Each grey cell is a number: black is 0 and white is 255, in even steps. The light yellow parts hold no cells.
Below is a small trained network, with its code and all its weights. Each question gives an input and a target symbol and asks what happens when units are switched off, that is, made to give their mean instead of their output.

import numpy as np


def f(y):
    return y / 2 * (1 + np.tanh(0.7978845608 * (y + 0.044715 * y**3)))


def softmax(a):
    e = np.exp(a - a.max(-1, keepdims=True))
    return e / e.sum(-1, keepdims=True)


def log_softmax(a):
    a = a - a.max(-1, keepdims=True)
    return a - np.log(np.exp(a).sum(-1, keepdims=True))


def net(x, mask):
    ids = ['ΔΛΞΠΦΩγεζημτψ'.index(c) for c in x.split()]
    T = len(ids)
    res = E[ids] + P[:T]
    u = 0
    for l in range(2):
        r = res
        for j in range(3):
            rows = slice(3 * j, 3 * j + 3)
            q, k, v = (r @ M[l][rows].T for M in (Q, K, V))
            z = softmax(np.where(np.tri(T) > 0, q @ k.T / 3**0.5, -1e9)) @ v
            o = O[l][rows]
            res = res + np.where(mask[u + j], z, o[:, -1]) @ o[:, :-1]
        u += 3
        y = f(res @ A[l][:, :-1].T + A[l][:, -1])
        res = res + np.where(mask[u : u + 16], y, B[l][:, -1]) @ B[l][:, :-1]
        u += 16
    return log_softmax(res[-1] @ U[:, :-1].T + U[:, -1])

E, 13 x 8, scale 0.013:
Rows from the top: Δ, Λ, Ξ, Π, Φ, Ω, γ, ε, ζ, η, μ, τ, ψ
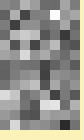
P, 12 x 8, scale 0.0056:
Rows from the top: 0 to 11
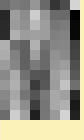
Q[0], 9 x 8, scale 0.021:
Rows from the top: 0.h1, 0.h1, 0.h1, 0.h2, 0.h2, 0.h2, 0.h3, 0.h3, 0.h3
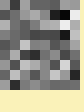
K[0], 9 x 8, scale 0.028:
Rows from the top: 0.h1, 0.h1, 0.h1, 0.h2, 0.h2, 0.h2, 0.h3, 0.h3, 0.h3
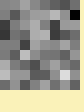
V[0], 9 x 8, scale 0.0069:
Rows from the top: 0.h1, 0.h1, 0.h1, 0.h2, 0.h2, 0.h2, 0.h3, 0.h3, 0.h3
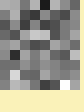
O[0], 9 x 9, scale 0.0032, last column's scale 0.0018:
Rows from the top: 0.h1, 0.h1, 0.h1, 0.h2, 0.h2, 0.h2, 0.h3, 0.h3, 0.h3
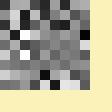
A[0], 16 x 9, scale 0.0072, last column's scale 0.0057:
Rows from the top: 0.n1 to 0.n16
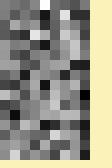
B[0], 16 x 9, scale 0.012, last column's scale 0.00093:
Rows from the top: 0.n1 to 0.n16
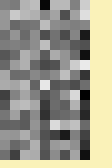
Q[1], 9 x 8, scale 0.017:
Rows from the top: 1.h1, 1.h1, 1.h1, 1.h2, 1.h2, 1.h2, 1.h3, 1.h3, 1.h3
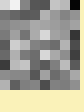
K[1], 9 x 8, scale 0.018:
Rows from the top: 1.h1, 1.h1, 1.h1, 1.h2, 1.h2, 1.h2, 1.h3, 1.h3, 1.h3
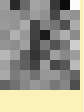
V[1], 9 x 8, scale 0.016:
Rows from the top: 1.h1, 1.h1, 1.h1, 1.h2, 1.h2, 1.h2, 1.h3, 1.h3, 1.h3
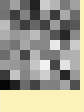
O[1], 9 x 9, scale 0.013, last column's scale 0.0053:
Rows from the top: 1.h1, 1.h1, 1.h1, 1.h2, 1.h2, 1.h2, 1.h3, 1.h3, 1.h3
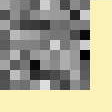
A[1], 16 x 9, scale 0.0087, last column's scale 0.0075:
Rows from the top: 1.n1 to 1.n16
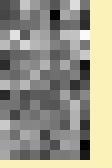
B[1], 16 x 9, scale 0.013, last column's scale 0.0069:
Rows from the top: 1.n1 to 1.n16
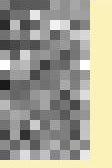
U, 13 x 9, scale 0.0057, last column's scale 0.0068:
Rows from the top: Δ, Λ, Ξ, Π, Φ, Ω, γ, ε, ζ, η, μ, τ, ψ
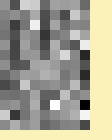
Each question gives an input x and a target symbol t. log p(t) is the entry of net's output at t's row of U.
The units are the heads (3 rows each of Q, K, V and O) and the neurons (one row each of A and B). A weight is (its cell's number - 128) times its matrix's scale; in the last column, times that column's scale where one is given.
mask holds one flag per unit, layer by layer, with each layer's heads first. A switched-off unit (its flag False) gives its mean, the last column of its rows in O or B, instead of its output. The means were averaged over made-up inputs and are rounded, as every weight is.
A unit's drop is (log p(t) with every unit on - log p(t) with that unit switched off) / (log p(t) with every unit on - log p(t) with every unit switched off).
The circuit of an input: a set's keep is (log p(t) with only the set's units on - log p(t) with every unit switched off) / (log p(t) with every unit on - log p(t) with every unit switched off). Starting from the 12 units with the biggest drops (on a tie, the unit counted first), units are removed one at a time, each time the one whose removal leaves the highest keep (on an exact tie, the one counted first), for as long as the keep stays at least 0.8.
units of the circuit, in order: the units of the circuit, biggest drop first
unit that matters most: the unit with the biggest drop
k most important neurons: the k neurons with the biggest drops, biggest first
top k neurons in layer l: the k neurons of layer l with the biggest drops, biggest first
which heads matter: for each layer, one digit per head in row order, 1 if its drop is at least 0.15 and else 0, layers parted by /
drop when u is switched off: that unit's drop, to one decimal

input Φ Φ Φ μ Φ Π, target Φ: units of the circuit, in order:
[1.h1 1.h2]
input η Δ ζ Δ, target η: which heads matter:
000 / 011
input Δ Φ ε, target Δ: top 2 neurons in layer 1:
[1.n7 1.n14]
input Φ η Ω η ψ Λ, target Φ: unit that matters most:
0.n14
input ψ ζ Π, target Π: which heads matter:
110 / 110
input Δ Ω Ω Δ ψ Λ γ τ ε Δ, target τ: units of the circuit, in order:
[1.h2 1.h3 0.h3]
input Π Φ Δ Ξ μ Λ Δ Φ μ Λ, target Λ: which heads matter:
100 / 001
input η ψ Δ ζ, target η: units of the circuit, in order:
[1.h2 1.n9]
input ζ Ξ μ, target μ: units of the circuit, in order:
[1.h2 0.n1]
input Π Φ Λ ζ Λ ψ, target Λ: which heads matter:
100 / 011
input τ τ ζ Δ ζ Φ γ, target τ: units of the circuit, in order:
[0.h1 1.h3 1.h1]
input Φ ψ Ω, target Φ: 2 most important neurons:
[1.n8 1.n4]
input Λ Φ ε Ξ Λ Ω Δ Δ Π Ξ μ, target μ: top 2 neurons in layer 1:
[1.n13 1.n7]
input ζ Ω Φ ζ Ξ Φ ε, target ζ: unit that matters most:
1.h1
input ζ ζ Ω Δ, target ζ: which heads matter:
100 / 001
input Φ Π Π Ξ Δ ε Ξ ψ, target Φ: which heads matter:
010 / 110
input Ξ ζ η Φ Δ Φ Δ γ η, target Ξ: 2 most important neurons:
[0.n12 1.n10]
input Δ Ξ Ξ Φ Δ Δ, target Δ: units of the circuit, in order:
[1.h1 0.h2]
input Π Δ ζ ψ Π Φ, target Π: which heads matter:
010 / 101
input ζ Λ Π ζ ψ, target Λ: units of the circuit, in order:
[1.h3]
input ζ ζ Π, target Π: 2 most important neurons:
[1.n1 1.n16]
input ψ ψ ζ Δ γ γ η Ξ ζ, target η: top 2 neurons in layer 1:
[1.n9 1.n7]
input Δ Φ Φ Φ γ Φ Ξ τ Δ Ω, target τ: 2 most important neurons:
[1.n7 1.n16]
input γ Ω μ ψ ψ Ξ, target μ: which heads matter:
001 / 010
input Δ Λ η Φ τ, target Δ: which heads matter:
011 / 100
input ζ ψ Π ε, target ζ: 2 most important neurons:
[0.n9 0.n1]
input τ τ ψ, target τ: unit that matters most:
1.h2
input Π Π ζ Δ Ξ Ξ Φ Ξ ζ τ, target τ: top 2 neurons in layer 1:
[1.n11 1.n1]
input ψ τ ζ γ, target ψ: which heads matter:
001 / 101
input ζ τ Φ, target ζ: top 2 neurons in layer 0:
[0.n2 0.n9]
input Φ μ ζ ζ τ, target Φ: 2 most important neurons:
[1.n4 1.n11]
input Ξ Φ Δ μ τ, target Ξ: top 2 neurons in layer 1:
[1.n10 1.n16]
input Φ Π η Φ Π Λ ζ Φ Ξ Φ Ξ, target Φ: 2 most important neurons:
[1.n4 0.n7]
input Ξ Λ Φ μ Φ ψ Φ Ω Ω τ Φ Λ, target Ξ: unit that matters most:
1.h1
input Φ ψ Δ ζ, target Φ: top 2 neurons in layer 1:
[1.n4 1.n8]
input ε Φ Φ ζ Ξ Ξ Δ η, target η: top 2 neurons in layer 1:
[1.n9 1.n10]
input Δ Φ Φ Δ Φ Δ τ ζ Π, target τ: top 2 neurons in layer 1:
[1.n7 1.n16]
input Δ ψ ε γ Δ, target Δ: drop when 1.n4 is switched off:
0.1
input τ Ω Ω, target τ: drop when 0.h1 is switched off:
0.2
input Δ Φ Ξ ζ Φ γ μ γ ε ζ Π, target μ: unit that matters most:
1.h2
